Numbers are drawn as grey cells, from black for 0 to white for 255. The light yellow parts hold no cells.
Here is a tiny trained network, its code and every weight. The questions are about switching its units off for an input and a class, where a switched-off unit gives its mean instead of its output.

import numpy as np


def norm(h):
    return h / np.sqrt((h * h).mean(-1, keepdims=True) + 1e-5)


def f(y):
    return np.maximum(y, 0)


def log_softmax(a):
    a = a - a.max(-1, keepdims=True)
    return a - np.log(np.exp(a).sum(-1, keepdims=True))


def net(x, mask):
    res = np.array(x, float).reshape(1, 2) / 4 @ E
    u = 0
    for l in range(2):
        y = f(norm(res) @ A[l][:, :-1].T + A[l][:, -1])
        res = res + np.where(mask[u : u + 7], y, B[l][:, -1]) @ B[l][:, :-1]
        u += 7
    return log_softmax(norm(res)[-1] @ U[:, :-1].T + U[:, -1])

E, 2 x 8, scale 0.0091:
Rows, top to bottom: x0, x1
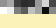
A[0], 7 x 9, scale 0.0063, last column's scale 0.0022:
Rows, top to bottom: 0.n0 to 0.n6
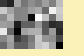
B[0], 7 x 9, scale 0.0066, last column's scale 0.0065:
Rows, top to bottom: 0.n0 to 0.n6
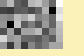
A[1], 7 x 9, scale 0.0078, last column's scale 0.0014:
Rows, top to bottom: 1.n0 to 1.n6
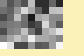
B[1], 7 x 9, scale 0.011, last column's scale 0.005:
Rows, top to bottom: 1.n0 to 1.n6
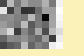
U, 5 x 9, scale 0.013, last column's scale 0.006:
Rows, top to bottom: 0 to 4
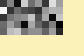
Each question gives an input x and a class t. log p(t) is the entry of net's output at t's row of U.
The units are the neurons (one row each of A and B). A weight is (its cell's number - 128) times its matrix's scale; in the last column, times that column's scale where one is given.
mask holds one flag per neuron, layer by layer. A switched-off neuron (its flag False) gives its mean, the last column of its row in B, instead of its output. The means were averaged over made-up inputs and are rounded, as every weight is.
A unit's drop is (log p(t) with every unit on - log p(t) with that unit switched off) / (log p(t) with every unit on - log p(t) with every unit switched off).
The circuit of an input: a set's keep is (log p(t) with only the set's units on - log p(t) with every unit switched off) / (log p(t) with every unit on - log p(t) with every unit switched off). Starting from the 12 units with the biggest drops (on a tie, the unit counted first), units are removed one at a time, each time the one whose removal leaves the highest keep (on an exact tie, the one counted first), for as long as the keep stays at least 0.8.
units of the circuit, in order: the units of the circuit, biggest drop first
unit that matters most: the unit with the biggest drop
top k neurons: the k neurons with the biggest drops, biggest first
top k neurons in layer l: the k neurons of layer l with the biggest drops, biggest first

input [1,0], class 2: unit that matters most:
0.n2
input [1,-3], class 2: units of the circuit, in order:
[1.n6, 1.n1]
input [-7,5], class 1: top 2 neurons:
[1.n1, 0.n0]
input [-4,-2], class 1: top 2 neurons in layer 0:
[0.n1, 0.n2]
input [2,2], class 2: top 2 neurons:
[0.n3, 1.n1]
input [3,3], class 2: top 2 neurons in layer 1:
[1.n1, 1.n4]
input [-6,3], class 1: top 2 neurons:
[1.n1, 0.n0]
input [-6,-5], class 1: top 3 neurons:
[1.n1, 0.n1, 1.n6]
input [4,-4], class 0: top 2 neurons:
[1.n1, 1.n3]
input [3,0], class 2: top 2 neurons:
[0.n2, 1.n1]
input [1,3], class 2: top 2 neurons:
[0.n1, 0.n3]
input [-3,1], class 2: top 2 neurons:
[0.n1, 1.n0]
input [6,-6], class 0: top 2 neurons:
[1.n1, 1.n3]
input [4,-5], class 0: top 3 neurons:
[1.n1, 1.n3, 1.n2]
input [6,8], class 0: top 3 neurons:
[1.n6, 1.n1, 0.n4]
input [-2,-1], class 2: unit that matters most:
0.n0
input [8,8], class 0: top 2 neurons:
[1.n6, 1.n1]
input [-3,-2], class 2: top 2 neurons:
[0.n0, 1.n5]
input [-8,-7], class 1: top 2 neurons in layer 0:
[0.n1, 0.n4]
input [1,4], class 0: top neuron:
[1.n6]
